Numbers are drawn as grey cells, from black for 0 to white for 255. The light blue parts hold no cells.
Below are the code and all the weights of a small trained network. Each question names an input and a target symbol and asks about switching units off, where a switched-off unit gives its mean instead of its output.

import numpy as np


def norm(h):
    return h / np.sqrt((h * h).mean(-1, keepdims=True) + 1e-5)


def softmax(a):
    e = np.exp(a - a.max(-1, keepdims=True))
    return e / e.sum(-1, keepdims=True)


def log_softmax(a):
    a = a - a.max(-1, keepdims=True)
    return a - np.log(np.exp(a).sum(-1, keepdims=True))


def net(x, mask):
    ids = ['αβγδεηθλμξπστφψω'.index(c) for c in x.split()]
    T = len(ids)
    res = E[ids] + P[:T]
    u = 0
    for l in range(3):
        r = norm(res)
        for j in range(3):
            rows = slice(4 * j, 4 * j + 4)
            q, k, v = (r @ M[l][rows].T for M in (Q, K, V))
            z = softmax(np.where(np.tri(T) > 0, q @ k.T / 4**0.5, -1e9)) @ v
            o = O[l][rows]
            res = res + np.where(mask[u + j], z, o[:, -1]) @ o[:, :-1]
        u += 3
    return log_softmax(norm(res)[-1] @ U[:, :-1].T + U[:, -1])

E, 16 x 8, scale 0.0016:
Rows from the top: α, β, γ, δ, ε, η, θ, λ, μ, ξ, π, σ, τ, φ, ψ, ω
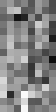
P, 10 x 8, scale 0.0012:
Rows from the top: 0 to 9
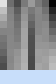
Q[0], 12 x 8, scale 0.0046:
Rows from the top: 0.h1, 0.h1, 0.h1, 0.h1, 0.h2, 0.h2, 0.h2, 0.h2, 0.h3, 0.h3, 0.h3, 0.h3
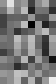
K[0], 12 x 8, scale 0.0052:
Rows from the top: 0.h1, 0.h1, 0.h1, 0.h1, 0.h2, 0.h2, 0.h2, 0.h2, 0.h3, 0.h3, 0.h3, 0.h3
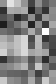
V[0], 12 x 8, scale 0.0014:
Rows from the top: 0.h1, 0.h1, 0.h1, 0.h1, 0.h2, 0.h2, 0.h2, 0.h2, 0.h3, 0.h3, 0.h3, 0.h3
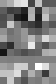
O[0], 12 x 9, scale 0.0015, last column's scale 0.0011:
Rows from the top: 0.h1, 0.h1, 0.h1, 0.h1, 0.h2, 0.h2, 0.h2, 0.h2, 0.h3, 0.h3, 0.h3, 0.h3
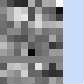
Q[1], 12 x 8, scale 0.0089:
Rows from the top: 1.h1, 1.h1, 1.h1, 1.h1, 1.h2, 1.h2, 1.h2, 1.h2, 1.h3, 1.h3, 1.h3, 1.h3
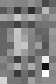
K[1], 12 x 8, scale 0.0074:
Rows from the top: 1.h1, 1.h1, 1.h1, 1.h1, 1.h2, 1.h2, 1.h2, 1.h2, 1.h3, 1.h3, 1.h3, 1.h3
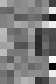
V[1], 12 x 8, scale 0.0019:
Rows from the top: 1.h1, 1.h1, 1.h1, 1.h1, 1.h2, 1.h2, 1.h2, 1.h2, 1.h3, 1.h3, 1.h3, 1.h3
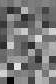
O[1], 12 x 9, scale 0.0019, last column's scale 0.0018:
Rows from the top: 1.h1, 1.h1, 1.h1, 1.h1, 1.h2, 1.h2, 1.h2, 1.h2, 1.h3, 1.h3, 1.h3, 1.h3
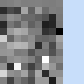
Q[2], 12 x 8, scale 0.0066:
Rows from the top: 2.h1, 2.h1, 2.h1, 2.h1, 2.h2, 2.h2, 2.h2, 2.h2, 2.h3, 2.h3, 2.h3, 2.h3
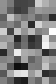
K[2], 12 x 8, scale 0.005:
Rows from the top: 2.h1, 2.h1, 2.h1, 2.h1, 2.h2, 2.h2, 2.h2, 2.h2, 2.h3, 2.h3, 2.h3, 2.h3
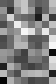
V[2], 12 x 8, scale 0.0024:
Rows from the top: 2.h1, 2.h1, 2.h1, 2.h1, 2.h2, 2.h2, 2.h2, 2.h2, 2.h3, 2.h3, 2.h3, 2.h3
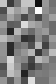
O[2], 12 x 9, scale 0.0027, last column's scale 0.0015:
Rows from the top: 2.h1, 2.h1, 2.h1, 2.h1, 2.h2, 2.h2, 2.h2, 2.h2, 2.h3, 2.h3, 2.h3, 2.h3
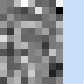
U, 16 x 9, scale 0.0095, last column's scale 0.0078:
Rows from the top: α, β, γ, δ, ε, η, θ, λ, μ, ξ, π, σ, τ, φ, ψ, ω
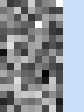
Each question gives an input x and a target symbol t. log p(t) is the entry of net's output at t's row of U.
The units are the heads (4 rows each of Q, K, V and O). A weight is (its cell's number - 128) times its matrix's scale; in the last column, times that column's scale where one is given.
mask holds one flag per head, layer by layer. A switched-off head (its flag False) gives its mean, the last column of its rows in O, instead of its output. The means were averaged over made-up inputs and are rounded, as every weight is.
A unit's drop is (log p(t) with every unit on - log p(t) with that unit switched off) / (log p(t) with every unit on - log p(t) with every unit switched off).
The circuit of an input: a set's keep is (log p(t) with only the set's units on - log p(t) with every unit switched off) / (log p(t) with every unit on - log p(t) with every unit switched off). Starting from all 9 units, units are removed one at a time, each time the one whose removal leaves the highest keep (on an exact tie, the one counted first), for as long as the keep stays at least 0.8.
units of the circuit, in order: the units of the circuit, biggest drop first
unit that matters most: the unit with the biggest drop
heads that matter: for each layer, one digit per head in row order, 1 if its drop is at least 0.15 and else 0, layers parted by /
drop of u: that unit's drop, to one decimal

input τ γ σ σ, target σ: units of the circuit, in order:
2.h3; 0.h2
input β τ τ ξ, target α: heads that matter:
100 / 000 / 000
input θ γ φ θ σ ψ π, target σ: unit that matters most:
0.h1
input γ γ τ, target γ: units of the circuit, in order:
0.h1; 2.h3
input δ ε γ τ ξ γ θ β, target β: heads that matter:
100 / 000 / 001
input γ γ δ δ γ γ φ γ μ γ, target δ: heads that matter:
100 / 000 / 100
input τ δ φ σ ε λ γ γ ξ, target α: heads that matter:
100 / 000 / 001
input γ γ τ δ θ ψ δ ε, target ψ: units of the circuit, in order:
0.h1; 2.h2
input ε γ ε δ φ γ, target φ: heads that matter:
000 / 100 / 100
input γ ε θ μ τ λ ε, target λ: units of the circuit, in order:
0.h1; 2.h3
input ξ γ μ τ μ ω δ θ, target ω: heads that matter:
100 / 101 / 010
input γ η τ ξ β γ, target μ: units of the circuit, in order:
0.h1; 1.h2
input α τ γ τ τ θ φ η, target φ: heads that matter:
100 / 100 / 100
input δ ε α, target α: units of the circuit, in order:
0.h1
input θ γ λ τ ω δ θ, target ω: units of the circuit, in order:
0.h1; 2.h2; 1.h3
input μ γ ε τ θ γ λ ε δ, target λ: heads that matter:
100 / 000 / 000
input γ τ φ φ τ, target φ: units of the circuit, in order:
2.h1; 2.h2
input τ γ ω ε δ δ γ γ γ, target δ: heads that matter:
101 / 000 / 100
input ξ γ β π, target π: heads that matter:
000 / 101 / 010
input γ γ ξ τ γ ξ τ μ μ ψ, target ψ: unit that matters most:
2.h2
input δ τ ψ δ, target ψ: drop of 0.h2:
0.1
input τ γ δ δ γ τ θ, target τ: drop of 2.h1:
0.0
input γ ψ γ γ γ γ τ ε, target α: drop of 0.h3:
0.1
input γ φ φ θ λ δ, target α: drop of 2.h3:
-0.1
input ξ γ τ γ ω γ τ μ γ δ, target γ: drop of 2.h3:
0.3
